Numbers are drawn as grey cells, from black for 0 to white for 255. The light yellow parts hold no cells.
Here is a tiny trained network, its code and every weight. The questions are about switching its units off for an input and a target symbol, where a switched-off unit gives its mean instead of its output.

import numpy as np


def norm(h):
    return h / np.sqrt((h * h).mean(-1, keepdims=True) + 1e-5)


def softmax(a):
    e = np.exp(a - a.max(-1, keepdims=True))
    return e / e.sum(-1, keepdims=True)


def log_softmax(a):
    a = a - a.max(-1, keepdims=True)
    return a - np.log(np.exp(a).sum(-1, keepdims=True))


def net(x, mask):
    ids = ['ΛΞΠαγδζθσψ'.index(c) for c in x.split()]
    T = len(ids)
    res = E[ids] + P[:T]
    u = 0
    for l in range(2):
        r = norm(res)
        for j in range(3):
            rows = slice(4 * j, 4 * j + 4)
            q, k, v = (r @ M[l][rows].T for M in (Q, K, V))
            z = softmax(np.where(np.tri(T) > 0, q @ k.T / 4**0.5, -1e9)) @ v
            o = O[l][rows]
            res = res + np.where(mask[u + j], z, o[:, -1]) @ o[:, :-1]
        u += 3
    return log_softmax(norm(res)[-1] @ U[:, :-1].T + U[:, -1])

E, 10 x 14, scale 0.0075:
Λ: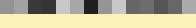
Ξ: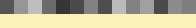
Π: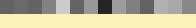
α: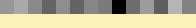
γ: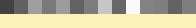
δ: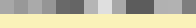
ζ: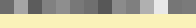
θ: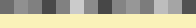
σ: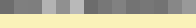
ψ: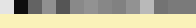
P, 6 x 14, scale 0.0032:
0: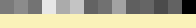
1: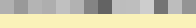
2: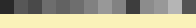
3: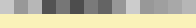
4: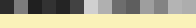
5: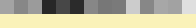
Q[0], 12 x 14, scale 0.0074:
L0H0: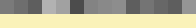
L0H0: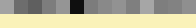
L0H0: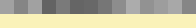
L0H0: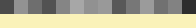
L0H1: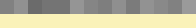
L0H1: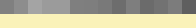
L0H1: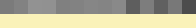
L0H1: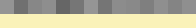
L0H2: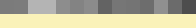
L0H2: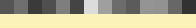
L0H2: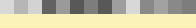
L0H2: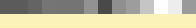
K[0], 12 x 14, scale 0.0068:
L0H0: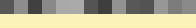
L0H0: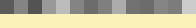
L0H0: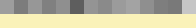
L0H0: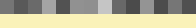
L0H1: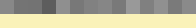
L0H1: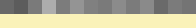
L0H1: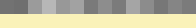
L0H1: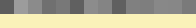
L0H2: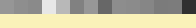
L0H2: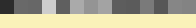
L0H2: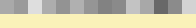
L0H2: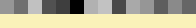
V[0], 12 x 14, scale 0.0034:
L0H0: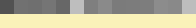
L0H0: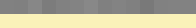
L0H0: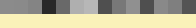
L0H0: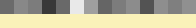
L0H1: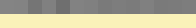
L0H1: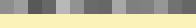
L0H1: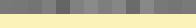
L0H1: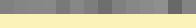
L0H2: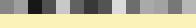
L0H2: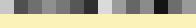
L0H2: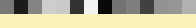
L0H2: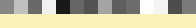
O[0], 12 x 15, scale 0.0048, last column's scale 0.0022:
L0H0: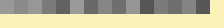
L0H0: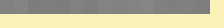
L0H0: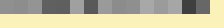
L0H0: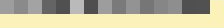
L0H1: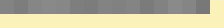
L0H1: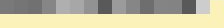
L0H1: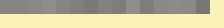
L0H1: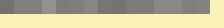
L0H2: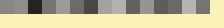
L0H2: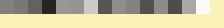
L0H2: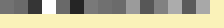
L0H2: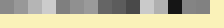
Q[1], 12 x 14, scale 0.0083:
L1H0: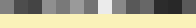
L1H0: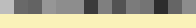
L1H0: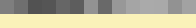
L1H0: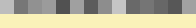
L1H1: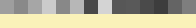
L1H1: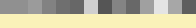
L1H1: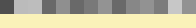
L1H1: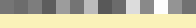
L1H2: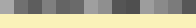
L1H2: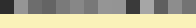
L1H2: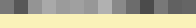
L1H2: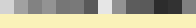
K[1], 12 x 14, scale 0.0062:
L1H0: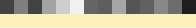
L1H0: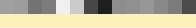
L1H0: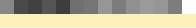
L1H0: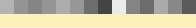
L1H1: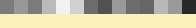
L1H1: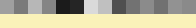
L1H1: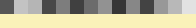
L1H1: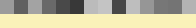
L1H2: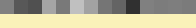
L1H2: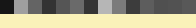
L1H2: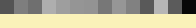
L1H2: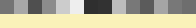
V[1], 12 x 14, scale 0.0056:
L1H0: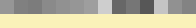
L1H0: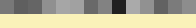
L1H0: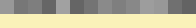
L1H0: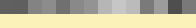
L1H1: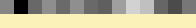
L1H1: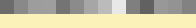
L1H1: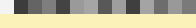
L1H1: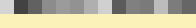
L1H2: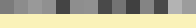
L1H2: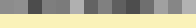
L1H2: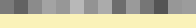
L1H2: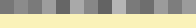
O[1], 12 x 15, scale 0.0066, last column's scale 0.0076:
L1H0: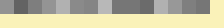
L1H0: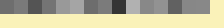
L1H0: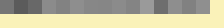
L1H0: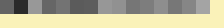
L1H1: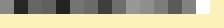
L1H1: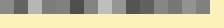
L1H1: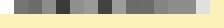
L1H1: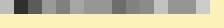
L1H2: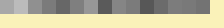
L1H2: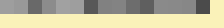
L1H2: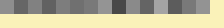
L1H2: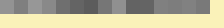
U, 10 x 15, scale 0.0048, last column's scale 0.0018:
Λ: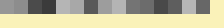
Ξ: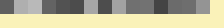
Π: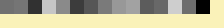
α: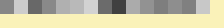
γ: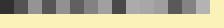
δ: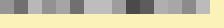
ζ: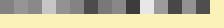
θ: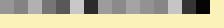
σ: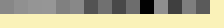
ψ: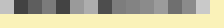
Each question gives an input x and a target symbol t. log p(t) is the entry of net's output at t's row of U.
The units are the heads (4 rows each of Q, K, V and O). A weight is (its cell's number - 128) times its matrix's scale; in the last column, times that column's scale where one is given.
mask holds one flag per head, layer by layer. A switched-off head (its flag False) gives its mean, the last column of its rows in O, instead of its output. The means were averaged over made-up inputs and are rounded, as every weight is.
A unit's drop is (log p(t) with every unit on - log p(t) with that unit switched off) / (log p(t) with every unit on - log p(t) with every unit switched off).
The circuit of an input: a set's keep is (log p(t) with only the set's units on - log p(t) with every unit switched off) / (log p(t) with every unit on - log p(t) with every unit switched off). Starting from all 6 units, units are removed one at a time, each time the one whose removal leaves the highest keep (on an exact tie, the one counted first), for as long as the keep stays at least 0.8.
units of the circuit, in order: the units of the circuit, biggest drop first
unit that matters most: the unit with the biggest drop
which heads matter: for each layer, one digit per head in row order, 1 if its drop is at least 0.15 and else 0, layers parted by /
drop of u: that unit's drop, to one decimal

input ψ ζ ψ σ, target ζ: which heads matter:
001 / 010
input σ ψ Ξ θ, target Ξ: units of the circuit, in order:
(L1H1)
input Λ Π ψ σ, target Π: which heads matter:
001 / 010
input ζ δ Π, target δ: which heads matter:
000 / 010
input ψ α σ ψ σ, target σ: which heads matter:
000 / 011
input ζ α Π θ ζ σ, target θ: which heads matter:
101 / 010
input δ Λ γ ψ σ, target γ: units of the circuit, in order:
(L1H1, L1H2)
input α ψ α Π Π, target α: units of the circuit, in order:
(L1H1, L1H0)
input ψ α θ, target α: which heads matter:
000 / 010
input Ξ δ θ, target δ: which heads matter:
000 / 010
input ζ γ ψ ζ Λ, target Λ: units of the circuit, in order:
(L1H1, L0H2)
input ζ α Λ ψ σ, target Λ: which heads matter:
001 / 010
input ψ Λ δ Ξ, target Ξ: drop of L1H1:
0.3
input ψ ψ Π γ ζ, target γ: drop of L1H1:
0.4
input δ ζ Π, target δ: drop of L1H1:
0.4
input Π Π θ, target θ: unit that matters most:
L0H0
